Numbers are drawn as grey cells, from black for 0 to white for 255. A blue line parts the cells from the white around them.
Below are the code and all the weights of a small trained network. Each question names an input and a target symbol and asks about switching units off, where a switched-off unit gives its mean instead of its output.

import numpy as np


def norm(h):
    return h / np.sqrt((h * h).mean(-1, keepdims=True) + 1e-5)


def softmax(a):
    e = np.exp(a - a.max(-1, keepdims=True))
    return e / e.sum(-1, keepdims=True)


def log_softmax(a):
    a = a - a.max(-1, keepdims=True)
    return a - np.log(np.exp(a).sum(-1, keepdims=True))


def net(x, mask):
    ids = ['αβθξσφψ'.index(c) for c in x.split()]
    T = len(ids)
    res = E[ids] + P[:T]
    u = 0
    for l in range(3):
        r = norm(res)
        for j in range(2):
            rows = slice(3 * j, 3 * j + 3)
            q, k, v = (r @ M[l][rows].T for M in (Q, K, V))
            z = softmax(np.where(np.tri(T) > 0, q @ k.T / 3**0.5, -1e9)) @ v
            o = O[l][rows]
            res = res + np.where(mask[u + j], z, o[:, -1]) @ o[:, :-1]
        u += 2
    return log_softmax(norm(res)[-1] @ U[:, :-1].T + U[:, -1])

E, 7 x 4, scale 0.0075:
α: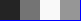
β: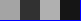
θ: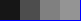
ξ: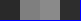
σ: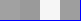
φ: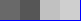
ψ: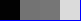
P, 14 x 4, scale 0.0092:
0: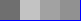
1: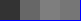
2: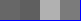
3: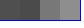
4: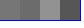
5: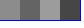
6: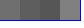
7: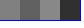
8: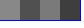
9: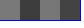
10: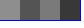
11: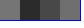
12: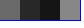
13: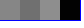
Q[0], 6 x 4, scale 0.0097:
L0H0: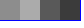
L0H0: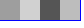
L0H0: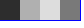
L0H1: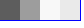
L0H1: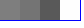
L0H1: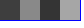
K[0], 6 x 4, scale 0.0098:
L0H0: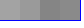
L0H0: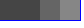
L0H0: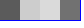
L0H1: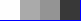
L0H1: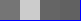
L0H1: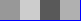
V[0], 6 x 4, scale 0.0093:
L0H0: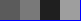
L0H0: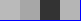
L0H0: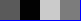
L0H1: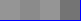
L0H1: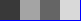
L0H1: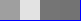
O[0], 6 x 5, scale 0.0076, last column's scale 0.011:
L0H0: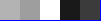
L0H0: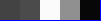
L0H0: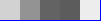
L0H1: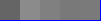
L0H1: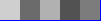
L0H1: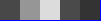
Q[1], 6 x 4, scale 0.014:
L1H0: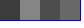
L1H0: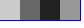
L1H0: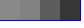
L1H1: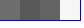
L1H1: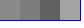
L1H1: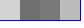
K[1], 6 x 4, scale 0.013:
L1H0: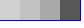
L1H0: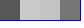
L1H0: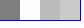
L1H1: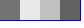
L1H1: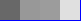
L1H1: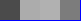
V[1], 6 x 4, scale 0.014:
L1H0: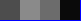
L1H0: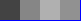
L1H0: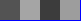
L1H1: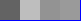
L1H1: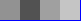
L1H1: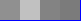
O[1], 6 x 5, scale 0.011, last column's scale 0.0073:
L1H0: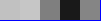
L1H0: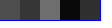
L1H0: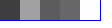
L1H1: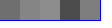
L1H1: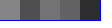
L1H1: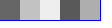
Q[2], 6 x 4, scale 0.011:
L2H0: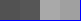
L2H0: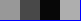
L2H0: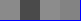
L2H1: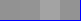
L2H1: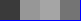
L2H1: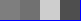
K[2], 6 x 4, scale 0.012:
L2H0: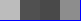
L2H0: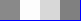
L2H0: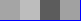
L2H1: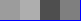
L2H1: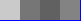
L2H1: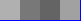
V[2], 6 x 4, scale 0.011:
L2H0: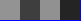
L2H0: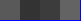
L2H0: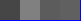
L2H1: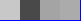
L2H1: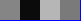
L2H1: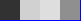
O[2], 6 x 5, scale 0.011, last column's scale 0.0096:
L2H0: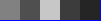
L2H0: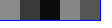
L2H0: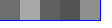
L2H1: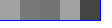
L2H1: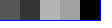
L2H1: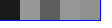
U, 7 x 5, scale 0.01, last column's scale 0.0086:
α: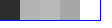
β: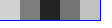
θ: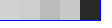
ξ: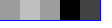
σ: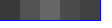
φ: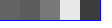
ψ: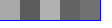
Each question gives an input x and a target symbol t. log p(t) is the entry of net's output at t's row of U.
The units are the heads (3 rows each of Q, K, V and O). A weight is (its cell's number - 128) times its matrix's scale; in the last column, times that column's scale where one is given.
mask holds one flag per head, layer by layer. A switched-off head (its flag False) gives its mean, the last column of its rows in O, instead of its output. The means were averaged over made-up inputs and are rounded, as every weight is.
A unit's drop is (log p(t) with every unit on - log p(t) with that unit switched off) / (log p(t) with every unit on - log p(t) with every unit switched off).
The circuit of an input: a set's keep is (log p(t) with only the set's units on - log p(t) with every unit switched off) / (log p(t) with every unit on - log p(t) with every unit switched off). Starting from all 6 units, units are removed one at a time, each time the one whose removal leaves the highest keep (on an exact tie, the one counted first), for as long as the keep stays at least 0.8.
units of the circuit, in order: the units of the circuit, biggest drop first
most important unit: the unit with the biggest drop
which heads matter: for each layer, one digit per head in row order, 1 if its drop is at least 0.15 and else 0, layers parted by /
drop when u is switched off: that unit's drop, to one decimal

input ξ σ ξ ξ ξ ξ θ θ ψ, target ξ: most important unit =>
L0H1
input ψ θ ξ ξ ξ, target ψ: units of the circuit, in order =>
(L1H0 L0H0 L0H1 L2H1)
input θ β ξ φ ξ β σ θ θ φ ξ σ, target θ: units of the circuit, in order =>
(L0H1 L0H0 L1H0 L2H0)
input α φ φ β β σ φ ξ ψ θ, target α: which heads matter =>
01 / 01 / 01
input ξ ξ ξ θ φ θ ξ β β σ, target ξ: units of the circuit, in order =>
(L1H0 L0H1 L0H0 L2H0)
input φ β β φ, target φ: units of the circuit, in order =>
(L1H0 L0H0 L0H1)
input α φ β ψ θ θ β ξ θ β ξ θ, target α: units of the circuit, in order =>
(L0H1 L1H1 L2H0)
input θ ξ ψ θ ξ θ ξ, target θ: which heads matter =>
11 / 10 / 10
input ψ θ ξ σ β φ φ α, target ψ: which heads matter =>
11 / 10 / 11
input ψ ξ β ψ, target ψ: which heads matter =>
11 / 10 / 00
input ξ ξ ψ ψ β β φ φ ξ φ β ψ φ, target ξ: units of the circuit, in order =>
(L0H1 L1H0 L0H0)
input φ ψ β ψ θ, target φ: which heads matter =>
11 / 10 / 00
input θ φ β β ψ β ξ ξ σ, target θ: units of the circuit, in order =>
(L0H1 L1H0 L0H0 L2H0)
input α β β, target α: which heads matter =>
01 / 01 / 00
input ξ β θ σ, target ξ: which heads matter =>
11 / 10 / 00
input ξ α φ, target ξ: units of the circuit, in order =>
(L1H0 L0H1 L0H0)
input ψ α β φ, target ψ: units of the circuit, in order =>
(L1H0 L0H0 L0H1 L2H0)
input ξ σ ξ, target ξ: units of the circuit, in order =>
(L1H0 L0H1 L0H0)
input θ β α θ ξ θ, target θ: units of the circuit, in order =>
(L0H1 L1H0 L0H0 L2H0)
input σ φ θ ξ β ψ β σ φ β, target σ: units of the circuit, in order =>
(L0H0 L1H0 L0H1 L2H1)
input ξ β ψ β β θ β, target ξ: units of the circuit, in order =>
(L0H1 L1H0 L0H0 L2H0)
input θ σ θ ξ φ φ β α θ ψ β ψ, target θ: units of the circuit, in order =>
(L0H1 L0H0 L1H0 L2H0)
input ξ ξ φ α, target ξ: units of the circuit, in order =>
(L1H0 L0H1 L0H0)
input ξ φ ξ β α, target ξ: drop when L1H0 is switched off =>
0.9
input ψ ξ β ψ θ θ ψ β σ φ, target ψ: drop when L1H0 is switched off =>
1.1
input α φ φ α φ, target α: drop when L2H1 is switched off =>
0.2
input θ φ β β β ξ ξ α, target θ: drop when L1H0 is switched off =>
0.6
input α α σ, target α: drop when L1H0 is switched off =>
0.1
